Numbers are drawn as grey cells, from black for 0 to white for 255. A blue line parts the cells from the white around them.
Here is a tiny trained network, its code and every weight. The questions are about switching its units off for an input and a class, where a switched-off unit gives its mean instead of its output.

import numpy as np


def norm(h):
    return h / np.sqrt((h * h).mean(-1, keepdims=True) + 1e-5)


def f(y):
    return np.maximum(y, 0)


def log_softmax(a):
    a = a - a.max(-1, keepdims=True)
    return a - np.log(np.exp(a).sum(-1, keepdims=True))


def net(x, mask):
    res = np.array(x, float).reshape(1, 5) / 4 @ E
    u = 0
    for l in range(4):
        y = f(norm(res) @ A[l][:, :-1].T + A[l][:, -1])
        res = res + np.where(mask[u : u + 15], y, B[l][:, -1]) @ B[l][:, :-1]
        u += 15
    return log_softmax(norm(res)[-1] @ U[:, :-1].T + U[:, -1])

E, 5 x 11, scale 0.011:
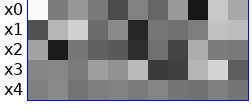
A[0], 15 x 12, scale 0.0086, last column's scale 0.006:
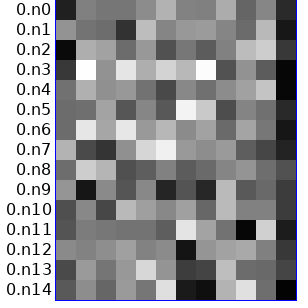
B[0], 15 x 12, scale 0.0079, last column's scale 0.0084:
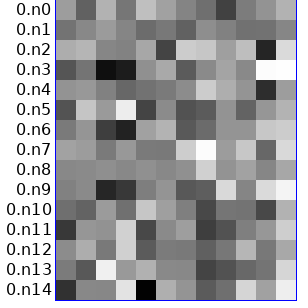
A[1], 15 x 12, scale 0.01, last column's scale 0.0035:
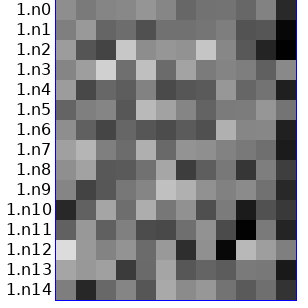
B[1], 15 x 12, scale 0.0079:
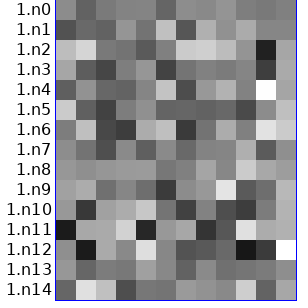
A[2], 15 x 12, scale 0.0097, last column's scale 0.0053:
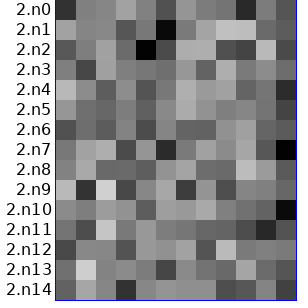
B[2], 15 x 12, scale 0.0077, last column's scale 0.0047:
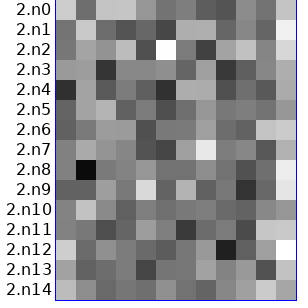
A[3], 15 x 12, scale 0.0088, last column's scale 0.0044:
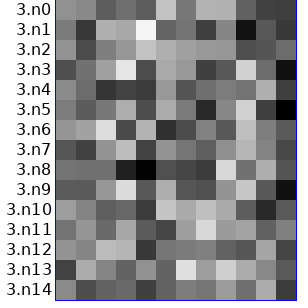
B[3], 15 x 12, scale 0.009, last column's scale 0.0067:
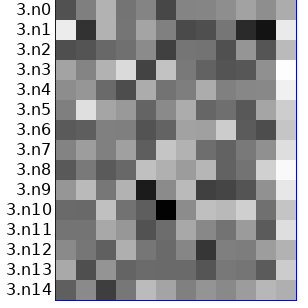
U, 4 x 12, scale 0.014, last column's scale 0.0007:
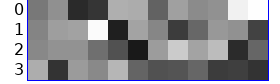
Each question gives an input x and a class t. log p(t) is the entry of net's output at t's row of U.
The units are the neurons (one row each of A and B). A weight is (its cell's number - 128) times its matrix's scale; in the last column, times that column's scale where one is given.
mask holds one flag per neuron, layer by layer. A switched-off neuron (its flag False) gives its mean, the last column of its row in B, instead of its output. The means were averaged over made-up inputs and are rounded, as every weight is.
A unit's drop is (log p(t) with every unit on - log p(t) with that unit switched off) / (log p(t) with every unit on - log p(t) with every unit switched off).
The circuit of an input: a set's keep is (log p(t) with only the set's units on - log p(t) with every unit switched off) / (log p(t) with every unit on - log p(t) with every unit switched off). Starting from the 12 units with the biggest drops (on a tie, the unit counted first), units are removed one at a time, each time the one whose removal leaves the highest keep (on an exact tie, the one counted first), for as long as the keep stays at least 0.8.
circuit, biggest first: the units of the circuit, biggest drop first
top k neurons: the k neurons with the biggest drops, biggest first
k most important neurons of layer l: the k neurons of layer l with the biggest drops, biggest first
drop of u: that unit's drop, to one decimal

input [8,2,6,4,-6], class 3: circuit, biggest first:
(1.n12)
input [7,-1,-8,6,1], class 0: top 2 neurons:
(0.n3, 0.n6)
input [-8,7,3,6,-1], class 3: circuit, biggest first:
(0.n13, 3.n1)
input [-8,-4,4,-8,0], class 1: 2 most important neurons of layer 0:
(0.n11, 0.n13)
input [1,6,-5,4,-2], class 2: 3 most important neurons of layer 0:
(0.n2, 0.n9, 0.n4)
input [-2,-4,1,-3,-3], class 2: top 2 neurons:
(0.n7, 1.n2)
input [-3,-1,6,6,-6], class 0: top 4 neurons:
(0.n9, 1.n6, 3.n8, 0.n11)
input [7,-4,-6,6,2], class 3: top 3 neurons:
(1.n12, 0.n9, 2.n9)
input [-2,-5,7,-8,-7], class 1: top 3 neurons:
(0.n11, 1.n11, 0.n3)
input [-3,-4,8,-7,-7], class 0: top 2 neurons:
(0.n9, 1.n6)
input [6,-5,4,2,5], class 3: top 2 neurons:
(1.n12, 0.n2)
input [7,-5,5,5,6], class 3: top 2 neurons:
(1.n12, 0.n3)
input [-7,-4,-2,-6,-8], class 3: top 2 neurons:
(1.n10, 0.n14)
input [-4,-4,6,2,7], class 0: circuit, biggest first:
(0.n9)
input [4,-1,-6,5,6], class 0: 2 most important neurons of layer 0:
(0.n3, 0.n6)
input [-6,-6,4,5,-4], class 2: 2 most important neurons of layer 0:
(0.n7, 0.n11)
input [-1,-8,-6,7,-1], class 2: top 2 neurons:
(0.n7, 1.n9)
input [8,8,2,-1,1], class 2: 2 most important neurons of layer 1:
(1.n10, 1.n5)
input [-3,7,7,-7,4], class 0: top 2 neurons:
(0.n9, 1.n6)
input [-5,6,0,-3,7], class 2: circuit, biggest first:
(0.n2)
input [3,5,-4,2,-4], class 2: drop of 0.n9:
0.1
